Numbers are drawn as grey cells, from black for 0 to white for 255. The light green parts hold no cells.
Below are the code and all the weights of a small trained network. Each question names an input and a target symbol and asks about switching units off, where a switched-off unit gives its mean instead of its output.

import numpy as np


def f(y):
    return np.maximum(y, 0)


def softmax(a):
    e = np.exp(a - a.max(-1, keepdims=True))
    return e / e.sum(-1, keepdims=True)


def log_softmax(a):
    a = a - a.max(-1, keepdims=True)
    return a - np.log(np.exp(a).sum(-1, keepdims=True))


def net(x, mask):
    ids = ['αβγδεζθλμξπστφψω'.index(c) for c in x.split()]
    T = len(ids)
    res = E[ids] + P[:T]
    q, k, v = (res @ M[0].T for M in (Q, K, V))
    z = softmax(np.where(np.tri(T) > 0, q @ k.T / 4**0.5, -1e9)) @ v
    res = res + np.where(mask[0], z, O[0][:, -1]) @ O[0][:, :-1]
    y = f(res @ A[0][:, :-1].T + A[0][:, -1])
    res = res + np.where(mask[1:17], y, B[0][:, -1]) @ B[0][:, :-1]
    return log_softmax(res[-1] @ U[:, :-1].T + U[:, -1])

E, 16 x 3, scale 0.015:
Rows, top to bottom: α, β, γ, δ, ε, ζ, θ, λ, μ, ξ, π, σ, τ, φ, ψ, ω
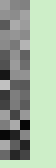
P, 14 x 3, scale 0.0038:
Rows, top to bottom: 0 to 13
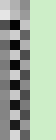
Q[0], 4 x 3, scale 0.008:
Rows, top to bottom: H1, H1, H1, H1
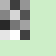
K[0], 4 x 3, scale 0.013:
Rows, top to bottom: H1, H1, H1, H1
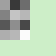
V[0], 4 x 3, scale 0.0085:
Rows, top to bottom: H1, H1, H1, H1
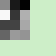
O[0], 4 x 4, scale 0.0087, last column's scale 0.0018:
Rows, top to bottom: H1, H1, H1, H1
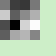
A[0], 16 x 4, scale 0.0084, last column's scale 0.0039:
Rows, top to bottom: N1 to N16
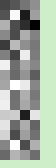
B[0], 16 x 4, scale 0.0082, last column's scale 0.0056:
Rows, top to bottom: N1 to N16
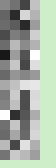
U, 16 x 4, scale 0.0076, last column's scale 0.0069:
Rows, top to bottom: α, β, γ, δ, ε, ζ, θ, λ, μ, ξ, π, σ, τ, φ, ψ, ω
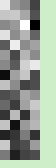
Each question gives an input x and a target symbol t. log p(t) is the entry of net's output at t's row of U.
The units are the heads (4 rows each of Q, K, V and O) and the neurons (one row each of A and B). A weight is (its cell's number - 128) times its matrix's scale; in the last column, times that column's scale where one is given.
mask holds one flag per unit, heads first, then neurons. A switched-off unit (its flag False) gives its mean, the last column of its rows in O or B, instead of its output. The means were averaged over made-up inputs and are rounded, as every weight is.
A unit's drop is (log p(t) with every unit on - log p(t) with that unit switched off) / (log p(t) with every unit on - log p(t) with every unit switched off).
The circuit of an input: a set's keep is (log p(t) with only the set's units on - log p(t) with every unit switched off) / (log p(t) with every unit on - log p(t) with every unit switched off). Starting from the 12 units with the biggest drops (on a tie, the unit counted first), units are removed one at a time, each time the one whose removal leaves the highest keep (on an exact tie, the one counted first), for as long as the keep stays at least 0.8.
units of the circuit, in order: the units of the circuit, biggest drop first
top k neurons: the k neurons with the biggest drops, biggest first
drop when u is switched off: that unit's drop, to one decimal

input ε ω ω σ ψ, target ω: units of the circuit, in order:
H1; N3
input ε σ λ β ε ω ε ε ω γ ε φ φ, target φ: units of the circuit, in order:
H1; N6
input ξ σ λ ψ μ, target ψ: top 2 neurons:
N12; N6
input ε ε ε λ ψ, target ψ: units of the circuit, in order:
N12; N6; N3; H1
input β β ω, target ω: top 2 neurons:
N3; N1
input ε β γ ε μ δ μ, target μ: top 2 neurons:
N12; N6
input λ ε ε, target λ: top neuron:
N6
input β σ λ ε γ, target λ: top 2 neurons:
N6; N12
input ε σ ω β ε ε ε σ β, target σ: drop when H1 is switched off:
0.5
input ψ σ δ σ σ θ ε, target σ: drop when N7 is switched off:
0.1
